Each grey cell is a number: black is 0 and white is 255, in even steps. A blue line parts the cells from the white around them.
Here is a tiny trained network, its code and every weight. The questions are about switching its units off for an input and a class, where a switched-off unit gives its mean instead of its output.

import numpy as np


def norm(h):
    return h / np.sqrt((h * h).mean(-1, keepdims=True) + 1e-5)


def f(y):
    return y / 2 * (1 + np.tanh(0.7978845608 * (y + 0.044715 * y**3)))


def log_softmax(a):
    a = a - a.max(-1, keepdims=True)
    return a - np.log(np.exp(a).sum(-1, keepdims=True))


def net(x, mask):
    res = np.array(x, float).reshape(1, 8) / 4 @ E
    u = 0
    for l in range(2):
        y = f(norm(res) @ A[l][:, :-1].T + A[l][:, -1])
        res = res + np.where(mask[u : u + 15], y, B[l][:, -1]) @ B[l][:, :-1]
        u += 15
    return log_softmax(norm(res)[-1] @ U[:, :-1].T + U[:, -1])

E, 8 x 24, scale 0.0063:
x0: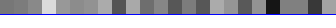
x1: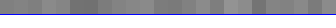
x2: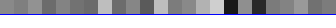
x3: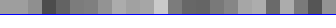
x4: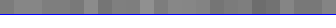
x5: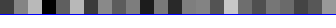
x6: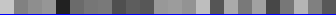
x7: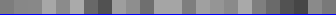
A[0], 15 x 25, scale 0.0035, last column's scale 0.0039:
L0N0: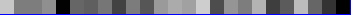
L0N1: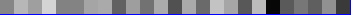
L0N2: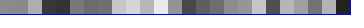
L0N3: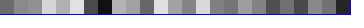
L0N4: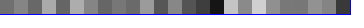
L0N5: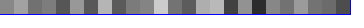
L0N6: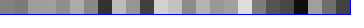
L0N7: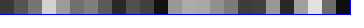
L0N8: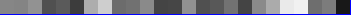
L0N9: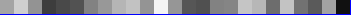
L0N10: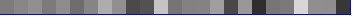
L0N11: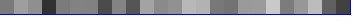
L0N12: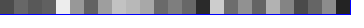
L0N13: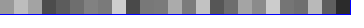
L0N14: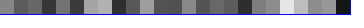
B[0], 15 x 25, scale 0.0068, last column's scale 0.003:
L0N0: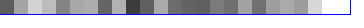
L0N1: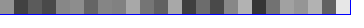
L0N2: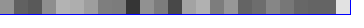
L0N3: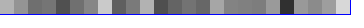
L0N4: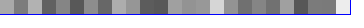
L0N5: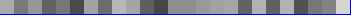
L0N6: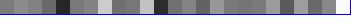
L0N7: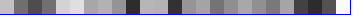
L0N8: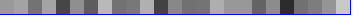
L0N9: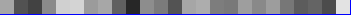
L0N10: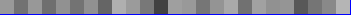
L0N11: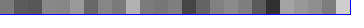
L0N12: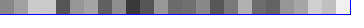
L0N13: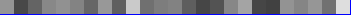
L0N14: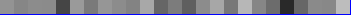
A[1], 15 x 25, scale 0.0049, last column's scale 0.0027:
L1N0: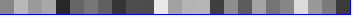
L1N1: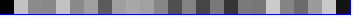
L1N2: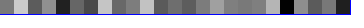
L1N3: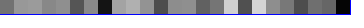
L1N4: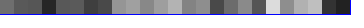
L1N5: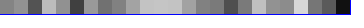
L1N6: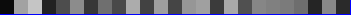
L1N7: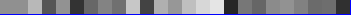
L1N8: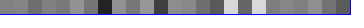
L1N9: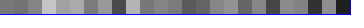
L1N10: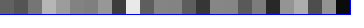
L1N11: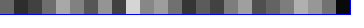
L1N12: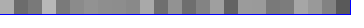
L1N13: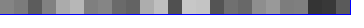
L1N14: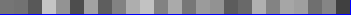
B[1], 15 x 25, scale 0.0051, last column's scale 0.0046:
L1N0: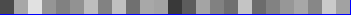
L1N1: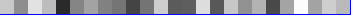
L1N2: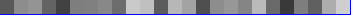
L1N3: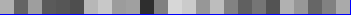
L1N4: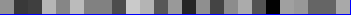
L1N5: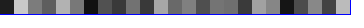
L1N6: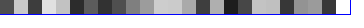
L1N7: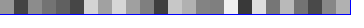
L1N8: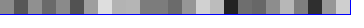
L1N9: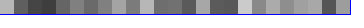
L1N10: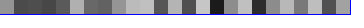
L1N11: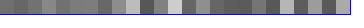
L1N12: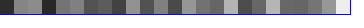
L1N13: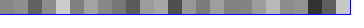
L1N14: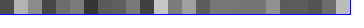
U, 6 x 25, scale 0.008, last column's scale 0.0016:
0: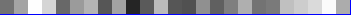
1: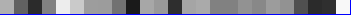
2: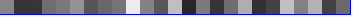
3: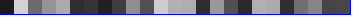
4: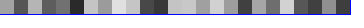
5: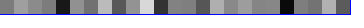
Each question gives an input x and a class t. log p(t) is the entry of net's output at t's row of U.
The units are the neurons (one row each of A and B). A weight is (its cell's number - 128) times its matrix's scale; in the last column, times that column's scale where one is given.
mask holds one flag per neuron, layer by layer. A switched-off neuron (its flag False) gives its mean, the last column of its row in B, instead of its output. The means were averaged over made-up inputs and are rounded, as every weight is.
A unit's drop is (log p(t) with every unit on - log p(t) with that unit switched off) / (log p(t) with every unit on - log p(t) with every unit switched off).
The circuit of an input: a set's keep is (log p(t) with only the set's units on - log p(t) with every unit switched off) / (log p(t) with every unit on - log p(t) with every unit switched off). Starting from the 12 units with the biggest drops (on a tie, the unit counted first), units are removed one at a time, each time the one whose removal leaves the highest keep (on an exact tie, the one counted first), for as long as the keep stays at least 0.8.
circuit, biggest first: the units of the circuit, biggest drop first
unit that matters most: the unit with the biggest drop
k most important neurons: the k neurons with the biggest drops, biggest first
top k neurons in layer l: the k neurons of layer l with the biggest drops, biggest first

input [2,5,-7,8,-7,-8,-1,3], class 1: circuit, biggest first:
(L0N9)
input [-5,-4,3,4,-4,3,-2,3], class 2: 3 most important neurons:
(L0N13 L0N7 L0N11)
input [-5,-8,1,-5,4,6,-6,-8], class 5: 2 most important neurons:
(L0N14 L0N8)
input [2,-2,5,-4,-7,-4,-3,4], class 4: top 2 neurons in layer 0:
(L0N5 L0N9)
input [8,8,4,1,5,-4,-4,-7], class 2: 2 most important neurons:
(L0N1 L1N10)
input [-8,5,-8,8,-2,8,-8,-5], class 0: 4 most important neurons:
(L1N1 L0N12 L0N7 L0N1)
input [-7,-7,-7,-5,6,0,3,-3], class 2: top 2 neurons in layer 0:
(L0N13 L0N11)
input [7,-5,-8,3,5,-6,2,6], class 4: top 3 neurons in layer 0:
(L0N4 L0N13 L0N11)
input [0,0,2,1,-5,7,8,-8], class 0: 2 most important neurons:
(L0N0 L1N0)
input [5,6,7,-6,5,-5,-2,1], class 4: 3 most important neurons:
(L1N7 L0N5 L0N9)
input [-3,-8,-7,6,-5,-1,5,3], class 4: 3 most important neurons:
(L0N4 L0N7 L1N8)
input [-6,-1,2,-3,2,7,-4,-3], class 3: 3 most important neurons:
(L1N6 L0N1 L1N10)
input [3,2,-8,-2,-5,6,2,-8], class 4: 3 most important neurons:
(L0N4 L1N3 L1N8)
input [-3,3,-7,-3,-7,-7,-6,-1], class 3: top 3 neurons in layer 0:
(L0N0 L0N5 L0N10)
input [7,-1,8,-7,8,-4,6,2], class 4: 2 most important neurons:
(L0N5 L1N7)
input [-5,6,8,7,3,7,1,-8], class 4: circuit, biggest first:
(L0N5)
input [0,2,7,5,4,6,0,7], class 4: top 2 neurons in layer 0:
(L0N5 L0N8)
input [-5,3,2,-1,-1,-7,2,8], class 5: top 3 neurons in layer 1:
(L1N2 L1N6 L1N4)
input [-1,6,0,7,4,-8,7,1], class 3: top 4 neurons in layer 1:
(L1N5 L1N14 L1N12 L1N1)
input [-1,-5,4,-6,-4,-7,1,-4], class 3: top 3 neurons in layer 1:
(L1N5 L1N14 L1N12)
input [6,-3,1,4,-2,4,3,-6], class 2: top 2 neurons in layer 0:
(L0N1 L0N6)
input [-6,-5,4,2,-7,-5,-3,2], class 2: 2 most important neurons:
(L1N4 L0N13)
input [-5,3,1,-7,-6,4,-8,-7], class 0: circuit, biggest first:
(L1N1)
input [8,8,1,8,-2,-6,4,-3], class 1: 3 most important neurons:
(L0N9 L0N2 L0N13)
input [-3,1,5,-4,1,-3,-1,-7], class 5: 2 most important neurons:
(L0N8 L0N14)
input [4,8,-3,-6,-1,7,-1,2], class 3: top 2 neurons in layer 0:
(L0N9 L0N2)
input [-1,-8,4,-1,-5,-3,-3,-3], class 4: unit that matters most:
L0N0
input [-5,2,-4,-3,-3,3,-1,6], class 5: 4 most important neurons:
(L0N6 L0N3 L1N2 L0N1)
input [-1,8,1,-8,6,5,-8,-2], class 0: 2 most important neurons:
(L0N12 L1N1)
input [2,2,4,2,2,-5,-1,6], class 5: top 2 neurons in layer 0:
(L0N3 L0N6)
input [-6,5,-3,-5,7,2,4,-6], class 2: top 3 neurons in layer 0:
(L0N13 L0N11 L0N6)
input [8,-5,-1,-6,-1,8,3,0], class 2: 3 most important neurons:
(L0N1 L1N10 L1N9)
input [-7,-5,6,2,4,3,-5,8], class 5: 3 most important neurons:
(L0N6 L0N3 L0N1)
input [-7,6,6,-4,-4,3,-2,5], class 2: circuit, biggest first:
(L1N4)
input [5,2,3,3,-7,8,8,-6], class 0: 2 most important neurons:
(L0N0 L1N0)
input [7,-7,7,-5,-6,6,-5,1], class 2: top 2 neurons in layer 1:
(L1N10 L1N9)
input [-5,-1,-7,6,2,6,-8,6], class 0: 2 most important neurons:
(L0N12 L1N1)
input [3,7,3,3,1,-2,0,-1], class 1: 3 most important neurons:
(L0N9 L0N2 L0N13)
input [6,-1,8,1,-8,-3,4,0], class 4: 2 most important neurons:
(L1N7 L0N5)
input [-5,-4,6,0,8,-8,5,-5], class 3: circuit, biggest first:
(L1N5)
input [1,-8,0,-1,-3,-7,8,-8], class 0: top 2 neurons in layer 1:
(L1N0 L1N6)
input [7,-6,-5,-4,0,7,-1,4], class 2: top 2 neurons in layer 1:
(L1N10 L1N9)
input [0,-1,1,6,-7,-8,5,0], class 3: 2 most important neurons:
(L1N5 L0N7)
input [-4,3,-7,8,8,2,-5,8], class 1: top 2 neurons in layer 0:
(L0N9 L0N2)
